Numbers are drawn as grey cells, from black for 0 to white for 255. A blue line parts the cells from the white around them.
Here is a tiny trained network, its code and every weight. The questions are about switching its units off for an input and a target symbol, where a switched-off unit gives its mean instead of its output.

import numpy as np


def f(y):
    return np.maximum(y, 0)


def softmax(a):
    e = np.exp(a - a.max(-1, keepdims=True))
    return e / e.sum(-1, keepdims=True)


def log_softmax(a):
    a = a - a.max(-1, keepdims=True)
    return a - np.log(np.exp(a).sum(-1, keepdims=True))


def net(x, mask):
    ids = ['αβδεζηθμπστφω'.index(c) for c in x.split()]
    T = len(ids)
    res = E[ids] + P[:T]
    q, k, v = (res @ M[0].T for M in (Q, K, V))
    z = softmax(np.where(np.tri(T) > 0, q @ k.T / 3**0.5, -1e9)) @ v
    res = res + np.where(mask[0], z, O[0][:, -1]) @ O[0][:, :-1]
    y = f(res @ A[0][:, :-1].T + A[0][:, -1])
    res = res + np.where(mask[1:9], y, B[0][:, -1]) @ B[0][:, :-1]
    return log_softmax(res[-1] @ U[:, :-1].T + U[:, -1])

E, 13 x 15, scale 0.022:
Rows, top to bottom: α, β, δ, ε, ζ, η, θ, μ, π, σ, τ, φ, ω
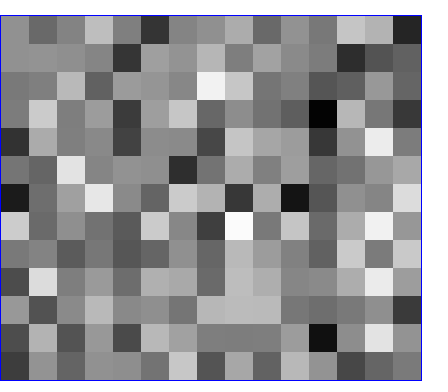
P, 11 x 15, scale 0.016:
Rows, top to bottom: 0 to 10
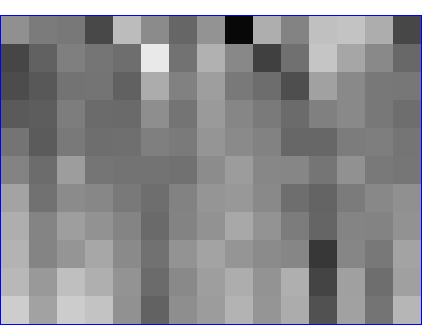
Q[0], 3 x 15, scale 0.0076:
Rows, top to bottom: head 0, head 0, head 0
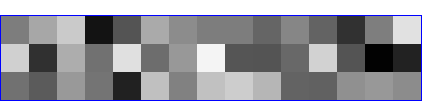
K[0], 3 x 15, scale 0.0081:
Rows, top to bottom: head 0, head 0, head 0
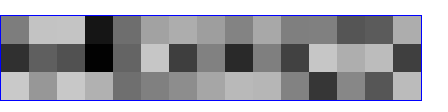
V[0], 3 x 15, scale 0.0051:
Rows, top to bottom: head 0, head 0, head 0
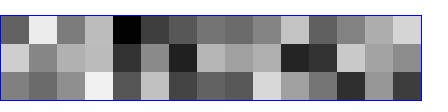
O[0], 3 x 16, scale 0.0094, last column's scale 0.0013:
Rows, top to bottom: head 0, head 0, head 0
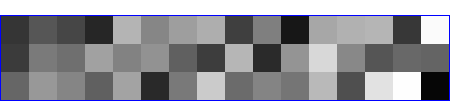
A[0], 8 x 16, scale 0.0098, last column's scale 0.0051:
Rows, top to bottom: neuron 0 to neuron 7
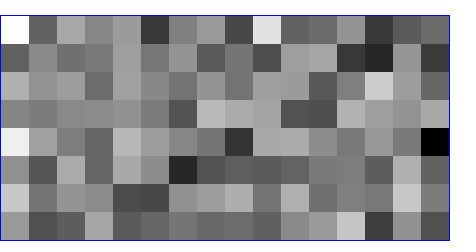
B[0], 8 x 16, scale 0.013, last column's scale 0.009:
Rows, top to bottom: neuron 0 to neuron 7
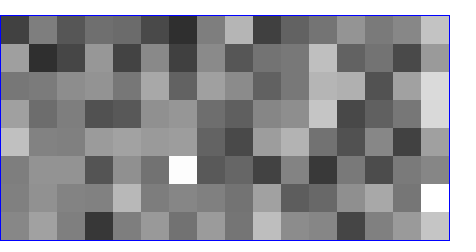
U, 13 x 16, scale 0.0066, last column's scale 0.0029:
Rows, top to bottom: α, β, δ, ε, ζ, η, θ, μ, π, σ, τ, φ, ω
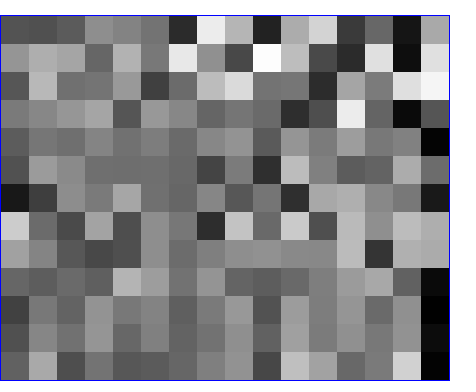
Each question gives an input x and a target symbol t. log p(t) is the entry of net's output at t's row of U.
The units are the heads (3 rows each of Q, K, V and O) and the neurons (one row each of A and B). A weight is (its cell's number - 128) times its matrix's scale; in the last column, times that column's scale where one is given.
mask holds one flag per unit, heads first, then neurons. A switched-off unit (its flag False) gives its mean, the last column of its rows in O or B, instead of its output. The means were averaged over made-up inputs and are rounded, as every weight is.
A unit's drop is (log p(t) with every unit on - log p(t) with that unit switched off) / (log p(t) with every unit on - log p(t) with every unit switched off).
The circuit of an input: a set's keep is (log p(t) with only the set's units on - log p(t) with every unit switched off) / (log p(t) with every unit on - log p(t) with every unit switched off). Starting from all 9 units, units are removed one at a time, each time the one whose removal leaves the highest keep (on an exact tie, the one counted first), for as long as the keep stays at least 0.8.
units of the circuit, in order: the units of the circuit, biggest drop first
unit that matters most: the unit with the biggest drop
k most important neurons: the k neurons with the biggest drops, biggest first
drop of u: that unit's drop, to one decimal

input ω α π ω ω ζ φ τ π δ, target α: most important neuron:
(neuron 3)
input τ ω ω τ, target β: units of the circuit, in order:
(head 0; neuron 6; neuron 0)
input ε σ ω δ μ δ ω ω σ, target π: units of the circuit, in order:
(neuron 2; neuron 3; head 0)
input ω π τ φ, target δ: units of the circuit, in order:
(head 0; neuron 6; neuron 3)
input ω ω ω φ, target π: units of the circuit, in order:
(neuron 2; head 0; neuron 3)
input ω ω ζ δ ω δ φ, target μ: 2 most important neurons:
(neuron 7; neuron 0)
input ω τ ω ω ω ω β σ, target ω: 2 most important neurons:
(neuron 3; neuron 6)
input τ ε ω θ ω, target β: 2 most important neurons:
(neuron 0; neuron 2)
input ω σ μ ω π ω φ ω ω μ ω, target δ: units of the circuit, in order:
(head 0; neuron 0)
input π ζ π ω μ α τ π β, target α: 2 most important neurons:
(neuron 1; neuron 6)
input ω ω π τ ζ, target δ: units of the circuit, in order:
(head 0; neuron 6)
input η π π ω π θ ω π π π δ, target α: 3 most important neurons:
(neuron 3; neuron 7; neuron 4)
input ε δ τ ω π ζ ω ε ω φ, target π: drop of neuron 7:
0.0
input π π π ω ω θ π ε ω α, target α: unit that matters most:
neuron 6
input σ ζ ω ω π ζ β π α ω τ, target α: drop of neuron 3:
0.1
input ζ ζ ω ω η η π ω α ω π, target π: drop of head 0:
0.6
